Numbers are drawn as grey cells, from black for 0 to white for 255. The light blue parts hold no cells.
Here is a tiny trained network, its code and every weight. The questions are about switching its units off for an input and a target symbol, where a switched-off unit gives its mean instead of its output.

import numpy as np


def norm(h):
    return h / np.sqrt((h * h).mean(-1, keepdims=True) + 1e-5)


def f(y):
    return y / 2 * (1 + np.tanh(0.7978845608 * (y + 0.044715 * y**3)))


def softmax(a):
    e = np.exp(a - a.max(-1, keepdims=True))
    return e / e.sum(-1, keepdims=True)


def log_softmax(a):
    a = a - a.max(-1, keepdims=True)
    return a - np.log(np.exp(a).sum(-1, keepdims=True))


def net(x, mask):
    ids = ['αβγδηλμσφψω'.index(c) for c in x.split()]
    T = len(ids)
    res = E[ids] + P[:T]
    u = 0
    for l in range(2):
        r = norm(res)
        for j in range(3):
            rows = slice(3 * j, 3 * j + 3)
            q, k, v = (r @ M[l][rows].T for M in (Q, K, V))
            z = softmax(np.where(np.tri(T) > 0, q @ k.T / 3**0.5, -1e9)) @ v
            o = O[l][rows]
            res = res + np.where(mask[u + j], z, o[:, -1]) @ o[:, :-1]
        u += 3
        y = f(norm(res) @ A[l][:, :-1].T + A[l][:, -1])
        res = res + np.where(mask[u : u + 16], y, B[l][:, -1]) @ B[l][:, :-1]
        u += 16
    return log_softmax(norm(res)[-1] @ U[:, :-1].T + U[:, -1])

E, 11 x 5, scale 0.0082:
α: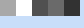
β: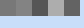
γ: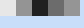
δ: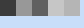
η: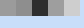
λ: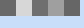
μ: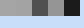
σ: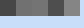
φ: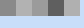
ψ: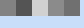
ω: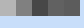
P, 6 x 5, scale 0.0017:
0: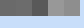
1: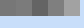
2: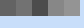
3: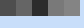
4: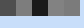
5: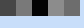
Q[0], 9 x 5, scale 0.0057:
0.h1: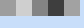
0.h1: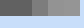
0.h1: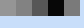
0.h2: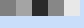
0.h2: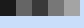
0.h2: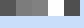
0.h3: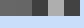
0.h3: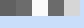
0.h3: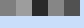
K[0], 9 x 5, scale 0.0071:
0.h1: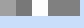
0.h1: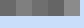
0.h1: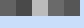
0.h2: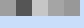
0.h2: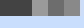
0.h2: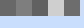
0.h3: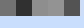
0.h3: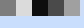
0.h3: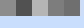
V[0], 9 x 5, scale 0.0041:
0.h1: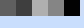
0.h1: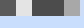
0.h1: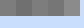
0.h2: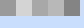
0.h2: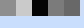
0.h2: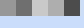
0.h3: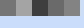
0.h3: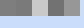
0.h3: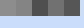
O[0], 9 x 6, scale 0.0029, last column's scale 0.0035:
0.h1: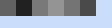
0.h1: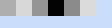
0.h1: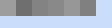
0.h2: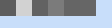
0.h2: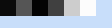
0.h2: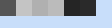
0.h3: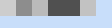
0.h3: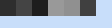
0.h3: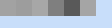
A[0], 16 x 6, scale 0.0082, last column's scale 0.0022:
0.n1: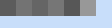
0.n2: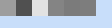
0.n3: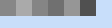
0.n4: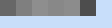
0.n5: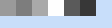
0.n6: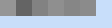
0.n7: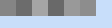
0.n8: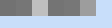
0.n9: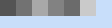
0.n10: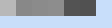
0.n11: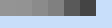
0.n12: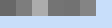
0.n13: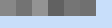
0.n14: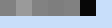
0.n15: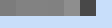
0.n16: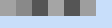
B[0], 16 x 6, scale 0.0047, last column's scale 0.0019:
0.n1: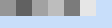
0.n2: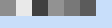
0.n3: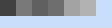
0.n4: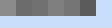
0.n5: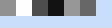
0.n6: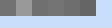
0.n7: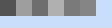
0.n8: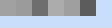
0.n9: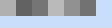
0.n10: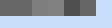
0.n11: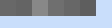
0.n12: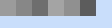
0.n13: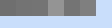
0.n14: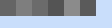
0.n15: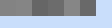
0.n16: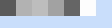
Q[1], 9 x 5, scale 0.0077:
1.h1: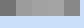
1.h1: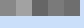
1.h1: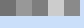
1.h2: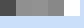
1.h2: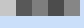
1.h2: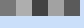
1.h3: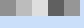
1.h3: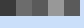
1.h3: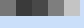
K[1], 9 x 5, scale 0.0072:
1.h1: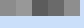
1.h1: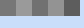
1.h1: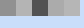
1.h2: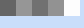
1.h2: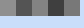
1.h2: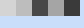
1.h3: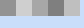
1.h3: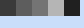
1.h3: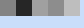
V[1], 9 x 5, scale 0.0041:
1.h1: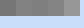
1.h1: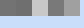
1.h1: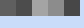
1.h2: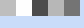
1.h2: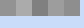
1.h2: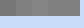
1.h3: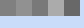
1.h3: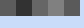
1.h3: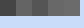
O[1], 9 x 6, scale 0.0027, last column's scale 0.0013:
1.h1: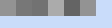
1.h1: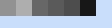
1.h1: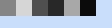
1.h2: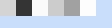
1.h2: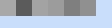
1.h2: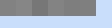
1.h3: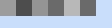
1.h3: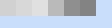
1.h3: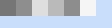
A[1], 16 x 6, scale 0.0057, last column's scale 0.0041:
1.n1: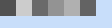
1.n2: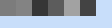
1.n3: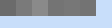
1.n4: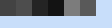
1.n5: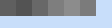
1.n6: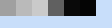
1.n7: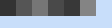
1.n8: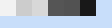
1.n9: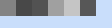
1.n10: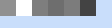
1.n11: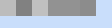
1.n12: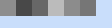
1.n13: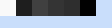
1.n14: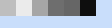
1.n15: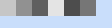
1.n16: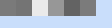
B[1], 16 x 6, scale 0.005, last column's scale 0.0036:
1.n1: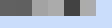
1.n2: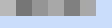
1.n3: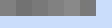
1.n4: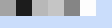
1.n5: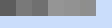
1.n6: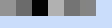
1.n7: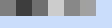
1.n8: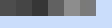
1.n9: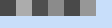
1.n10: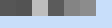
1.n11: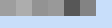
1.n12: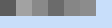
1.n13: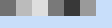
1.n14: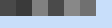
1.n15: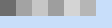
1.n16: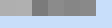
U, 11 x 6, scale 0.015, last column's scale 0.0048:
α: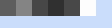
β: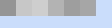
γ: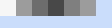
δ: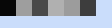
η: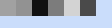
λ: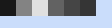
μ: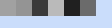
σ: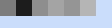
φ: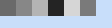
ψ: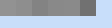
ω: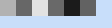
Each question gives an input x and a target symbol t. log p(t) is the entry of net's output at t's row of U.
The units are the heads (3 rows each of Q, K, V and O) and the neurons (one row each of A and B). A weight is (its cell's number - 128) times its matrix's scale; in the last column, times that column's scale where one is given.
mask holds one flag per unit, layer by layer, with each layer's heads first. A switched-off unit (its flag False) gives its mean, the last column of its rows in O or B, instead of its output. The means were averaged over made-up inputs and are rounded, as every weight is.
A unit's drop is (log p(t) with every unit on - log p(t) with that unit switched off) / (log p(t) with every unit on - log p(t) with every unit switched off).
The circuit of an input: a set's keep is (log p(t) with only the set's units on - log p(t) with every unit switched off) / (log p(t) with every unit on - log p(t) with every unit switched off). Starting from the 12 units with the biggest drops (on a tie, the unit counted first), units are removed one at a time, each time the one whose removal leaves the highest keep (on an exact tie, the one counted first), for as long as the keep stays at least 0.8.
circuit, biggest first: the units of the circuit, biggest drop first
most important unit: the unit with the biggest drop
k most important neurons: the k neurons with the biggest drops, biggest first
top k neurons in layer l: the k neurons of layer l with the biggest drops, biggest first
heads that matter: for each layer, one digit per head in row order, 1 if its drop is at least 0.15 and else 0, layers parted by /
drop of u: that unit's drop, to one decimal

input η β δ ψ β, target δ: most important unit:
0.h3
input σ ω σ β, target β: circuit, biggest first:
(1.h3 1.n15)
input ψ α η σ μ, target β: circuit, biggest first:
(1.n15 1.h2)
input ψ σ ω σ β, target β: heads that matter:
011 / 011
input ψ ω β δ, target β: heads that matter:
010 / 010
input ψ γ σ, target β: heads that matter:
110 / 000
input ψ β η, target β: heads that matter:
011 / 010
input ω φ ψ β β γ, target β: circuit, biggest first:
(0.h2 1.n15 0.n16)
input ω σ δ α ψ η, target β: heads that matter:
010 / 010
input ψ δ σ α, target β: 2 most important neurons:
(1.n15 0.n5)
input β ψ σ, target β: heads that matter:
010 / 000
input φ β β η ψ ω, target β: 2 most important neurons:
(1.n15 0.n3)
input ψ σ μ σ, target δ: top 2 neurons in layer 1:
(1.n4 1.n9)
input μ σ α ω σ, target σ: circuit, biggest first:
(1.n4)
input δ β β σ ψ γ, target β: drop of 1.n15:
0.3
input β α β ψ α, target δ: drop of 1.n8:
-0.1
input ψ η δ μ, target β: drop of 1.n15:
0.3
